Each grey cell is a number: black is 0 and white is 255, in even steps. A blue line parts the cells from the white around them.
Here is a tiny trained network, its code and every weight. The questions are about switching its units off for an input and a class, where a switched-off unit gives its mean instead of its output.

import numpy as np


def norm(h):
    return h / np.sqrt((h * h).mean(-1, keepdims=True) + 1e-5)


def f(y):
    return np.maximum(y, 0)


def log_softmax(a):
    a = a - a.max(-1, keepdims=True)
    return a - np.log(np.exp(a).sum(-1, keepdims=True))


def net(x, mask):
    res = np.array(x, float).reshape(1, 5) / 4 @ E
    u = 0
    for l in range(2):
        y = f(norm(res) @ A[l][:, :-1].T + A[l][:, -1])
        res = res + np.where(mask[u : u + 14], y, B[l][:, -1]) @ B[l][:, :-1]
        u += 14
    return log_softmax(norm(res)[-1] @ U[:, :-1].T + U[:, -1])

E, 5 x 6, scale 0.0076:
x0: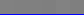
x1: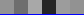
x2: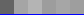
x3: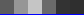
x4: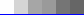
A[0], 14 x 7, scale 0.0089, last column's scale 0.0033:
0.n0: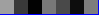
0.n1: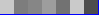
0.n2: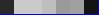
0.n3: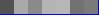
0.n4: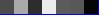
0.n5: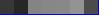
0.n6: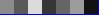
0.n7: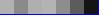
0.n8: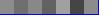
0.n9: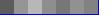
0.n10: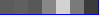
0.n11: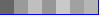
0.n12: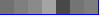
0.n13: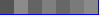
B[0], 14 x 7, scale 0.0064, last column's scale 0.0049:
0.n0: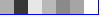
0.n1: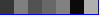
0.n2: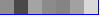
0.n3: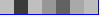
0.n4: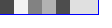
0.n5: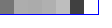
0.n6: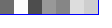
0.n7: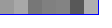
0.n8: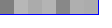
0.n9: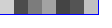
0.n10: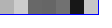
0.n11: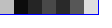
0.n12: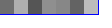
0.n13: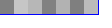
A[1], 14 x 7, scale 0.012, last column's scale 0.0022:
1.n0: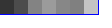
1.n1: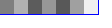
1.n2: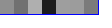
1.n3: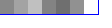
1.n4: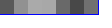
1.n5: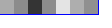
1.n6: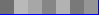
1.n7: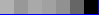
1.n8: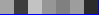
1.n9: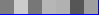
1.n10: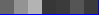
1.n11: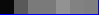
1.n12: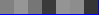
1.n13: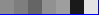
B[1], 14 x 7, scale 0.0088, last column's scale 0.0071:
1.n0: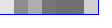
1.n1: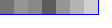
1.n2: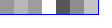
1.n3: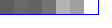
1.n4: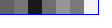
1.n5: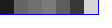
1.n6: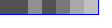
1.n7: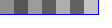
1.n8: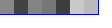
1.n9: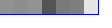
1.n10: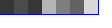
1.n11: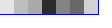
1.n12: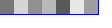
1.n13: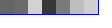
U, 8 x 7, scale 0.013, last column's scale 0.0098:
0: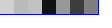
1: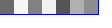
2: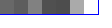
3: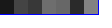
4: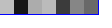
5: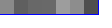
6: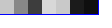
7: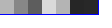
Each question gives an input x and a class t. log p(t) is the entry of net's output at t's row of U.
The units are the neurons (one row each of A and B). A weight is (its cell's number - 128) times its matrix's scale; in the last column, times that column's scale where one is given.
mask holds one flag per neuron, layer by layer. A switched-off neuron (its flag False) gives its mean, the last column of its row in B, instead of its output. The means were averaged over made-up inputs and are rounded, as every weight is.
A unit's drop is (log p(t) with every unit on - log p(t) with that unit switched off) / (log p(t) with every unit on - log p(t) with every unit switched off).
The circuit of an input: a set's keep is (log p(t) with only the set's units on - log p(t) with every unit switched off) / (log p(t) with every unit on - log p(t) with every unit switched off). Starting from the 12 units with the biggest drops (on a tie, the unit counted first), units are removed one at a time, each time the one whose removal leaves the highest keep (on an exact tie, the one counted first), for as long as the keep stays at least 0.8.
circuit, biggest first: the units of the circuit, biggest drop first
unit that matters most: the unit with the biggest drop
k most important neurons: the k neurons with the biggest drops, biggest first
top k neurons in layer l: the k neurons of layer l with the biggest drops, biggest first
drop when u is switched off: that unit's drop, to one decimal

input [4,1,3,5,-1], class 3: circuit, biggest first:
(1.n10)
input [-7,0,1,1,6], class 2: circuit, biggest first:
(1.n11, 0.n5)
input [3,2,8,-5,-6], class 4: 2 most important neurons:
(0.n3, 0.n11)
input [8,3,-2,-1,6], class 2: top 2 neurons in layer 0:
(0.n1, 0.n11)
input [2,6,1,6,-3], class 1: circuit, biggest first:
(0.n6, 1.n2)
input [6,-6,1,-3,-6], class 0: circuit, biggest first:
(1.n11, 1.n0)
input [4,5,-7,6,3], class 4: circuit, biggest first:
(0.n0, 0.n10, 1.n8)
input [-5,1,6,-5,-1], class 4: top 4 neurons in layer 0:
(0.n3, 0.n11, 0.n6, 0.n2)
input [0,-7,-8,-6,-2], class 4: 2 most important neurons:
(0.n0, 0.n6)
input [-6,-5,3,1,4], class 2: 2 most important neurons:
(1.n2, 1.n1)
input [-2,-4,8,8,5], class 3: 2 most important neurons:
(0.n0, 1.n4)
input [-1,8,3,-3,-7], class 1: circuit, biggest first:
(1.n2, 0.n10)
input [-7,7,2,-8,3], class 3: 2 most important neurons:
(1.n5, 0.n1)
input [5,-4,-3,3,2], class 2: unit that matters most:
1.n2
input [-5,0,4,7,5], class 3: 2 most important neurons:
(1.n10, 1.n11)
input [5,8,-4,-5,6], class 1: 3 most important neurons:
(1.n2, 1.n12, 0.n5)
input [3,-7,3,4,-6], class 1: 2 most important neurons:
(0.n4, 1.n13)
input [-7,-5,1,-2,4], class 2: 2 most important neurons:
(1.n2, 0.n1)
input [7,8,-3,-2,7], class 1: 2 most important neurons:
(1.n12, 1.n2)
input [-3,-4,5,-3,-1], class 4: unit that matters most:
0.n3
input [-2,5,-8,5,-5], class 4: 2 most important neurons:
(0.n0, 1.n2)
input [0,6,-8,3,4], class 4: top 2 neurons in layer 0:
(0.n0, 0.n4)
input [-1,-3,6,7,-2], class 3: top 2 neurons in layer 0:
(0.n0, 0.n12)
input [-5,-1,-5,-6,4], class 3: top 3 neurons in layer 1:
(1.n5, 1.n11, 1.n0)
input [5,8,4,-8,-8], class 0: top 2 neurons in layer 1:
(1.n11, 1.n10)
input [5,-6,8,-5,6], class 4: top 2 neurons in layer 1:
(1.n11, 1.n4)
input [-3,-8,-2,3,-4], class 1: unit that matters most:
0.n4
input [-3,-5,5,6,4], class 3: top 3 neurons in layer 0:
(0.n0, 0.n6, 0.n12)
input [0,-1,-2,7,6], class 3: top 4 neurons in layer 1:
(1.n10, 1.n11, 1.n0, 1.n4)
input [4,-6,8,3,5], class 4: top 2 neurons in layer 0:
(0.n3, 0.n2)
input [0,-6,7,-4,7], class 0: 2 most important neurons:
(0.n1, 0.n0)
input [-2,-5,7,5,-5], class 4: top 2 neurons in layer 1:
(1.n0, 1.n13)
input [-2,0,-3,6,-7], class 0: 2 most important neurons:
(1.n11, 1.n0)
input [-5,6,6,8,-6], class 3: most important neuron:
(1.n10)
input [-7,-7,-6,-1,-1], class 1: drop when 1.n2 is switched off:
-0.1
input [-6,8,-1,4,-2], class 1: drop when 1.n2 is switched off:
0.1
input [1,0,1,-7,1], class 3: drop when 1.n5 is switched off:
0.5
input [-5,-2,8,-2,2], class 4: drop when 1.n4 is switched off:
0.0
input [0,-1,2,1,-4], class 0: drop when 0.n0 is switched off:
0.2
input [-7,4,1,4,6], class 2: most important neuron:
(1.n11)
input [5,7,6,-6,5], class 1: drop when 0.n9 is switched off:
0.1
